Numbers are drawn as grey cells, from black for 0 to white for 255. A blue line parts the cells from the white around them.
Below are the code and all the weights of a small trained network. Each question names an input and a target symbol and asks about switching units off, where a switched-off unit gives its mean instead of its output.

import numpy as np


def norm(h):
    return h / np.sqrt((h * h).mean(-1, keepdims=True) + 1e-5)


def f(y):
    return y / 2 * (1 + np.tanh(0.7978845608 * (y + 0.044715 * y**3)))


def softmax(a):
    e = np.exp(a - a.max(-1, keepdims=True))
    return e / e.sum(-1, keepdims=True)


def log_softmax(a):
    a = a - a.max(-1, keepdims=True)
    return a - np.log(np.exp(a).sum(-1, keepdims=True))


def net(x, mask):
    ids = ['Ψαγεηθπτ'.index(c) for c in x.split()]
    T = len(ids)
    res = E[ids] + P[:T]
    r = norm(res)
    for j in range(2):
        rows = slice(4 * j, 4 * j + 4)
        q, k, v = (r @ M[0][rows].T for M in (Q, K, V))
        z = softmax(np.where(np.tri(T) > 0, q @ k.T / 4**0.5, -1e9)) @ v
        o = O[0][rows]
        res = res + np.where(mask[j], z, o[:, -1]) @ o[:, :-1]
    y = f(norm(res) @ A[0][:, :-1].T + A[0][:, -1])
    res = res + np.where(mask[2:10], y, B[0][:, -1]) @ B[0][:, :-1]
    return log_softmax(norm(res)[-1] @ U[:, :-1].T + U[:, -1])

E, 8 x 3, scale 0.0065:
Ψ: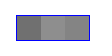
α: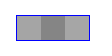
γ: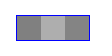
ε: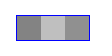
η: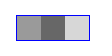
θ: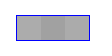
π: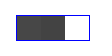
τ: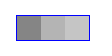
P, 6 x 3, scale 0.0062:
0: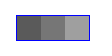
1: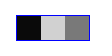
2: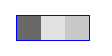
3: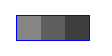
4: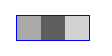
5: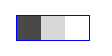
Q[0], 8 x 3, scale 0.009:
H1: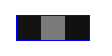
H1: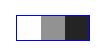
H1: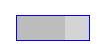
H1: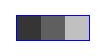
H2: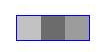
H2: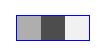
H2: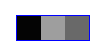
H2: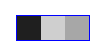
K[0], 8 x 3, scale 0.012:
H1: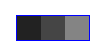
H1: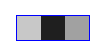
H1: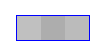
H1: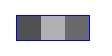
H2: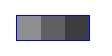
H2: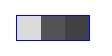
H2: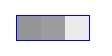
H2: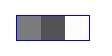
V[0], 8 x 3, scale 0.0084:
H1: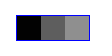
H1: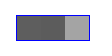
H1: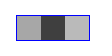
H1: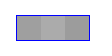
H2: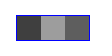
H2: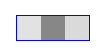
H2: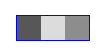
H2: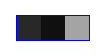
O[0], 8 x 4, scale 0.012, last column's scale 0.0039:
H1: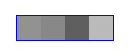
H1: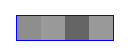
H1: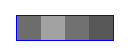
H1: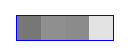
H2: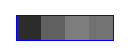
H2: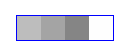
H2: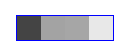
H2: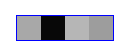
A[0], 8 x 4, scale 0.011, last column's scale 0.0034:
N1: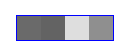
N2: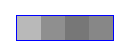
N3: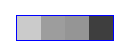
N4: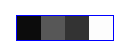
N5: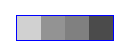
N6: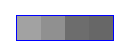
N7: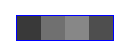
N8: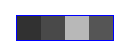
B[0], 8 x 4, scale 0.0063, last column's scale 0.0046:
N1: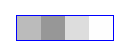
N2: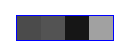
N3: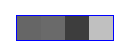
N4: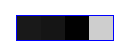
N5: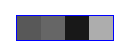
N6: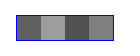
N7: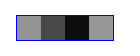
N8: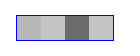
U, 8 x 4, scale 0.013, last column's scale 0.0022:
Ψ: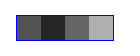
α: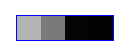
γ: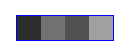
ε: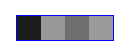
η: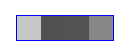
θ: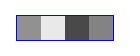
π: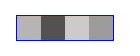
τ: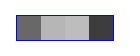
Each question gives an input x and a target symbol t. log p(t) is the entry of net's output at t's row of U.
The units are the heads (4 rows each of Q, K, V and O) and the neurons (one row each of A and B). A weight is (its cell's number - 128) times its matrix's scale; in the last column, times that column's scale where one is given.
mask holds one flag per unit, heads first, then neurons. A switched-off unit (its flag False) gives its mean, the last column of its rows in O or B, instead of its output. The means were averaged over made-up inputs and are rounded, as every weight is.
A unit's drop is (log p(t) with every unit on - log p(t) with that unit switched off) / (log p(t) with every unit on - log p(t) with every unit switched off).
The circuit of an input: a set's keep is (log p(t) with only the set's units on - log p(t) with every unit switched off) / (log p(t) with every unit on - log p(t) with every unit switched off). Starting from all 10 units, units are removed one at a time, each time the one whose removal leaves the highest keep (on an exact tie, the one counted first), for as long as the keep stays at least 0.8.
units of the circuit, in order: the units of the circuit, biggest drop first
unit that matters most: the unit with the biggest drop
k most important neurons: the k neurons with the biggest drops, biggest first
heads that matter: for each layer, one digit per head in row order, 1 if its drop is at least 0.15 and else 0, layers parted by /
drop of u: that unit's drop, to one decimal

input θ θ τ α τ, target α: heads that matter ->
01
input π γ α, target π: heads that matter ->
01
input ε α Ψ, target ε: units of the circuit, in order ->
H2
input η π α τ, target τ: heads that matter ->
10
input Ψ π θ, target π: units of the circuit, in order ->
H2, N1
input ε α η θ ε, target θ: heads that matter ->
01
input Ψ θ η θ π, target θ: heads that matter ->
01
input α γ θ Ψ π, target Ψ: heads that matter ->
01
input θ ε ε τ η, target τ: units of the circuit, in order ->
H2, H1
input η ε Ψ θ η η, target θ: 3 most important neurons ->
N5, N3, N2
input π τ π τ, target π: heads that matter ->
00
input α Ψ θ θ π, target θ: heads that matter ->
01
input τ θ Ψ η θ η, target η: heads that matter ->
01
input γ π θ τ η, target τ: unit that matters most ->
H1
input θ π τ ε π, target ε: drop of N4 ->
0.2
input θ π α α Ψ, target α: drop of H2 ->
1.2
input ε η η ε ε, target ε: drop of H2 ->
0.8
